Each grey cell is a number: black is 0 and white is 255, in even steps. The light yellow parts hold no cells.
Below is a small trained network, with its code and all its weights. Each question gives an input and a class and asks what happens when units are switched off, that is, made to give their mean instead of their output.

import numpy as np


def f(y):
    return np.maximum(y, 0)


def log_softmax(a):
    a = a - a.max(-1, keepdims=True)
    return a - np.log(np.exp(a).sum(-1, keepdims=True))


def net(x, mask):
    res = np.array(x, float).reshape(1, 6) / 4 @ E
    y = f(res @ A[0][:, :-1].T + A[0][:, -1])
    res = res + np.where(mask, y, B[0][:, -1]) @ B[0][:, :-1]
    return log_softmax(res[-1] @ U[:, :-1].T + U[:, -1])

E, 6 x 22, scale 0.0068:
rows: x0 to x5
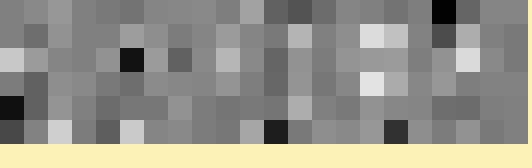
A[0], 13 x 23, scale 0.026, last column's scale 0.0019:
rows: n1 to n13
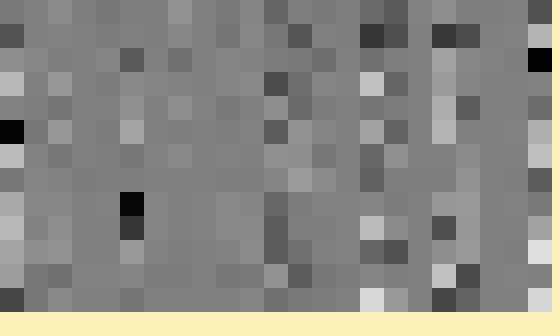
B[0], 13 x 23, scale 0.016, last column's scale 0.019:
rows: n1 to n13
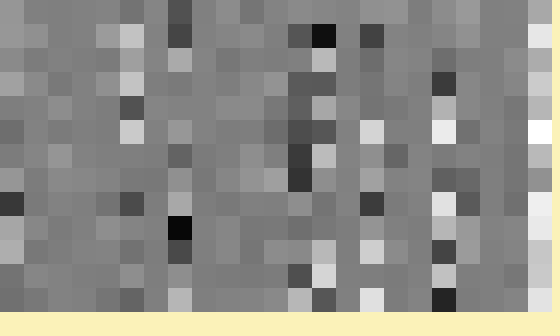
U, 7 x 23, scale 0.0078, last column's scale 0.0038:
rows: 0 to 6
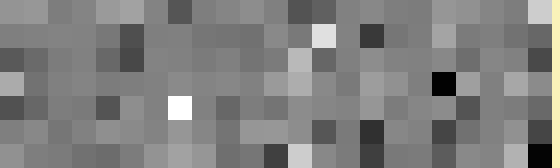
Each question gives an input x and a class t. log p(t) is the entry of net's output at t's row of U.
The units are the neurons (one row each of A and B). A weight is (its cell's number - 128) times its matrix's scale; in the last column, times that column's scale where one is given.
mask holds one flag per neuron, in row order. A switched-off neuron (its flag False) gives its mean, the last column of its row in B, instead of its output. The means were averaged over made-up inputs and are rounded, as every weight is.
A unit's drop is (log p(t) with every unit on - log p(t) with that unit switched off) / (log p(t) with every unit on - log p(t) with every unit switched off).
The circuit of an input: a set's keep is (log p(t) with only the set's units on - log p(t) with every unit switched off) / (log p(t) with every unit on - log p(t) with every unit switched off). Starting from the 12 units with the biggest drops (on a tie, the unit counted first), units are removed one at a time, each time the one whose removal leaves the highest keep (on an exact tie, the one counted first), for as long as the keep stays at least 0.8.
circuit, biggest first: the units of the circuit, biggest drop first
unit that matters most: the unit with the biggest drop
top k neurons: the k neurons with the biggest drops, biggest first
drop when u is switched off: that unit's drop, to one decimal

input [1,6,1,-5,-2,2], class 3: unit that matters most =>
n6
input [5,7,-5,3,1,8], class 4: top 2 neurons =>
(n6 n13)
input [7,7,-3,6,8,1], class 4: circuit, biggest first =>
(n6 n13)
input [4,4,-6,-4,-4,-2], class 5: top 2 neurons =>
(n6 n10)
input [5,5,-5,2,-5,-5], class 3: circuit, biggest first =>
(n6 n9)
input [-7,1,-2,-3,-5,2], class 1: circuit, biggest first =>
(n2 n6)
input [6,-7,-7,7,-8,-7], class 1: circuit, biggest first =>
(n12 n6)
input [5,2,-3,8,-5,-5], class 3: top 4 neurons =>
(n6 n13 n2 n9)
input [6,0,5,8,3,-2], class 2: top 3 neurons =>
(n13 n9 n2)
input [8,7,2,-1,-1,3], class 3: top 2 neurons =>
(n13 n6)
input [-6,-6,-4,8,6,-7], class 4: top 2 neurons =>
(n10 n6)
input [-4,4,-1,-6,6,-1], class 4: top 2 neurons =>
(n10 n2)
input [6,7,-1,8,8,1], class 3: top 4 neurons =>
(n13 n9 n10 n12)
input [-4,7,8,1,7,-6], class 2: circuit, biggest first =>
(n9)
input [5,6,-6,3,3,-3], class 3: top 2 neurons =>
(n13 n9)
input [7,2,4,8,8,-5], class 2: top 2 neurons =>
(n9 n13)
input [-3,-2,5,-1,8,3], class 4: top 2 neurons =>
(n10 n2)
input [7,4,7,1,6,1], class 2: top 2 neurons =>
(n13 n9)
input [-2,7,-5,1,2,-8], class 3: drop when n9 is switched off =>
0.4
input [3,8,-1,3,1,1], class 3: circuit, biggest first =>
(n13)
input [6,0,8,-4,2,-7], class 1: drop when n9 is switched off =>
0.2
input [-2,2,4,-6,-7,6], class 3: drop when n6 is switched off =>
0.3
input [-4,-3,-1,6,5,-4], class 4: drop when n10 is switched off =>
0.1
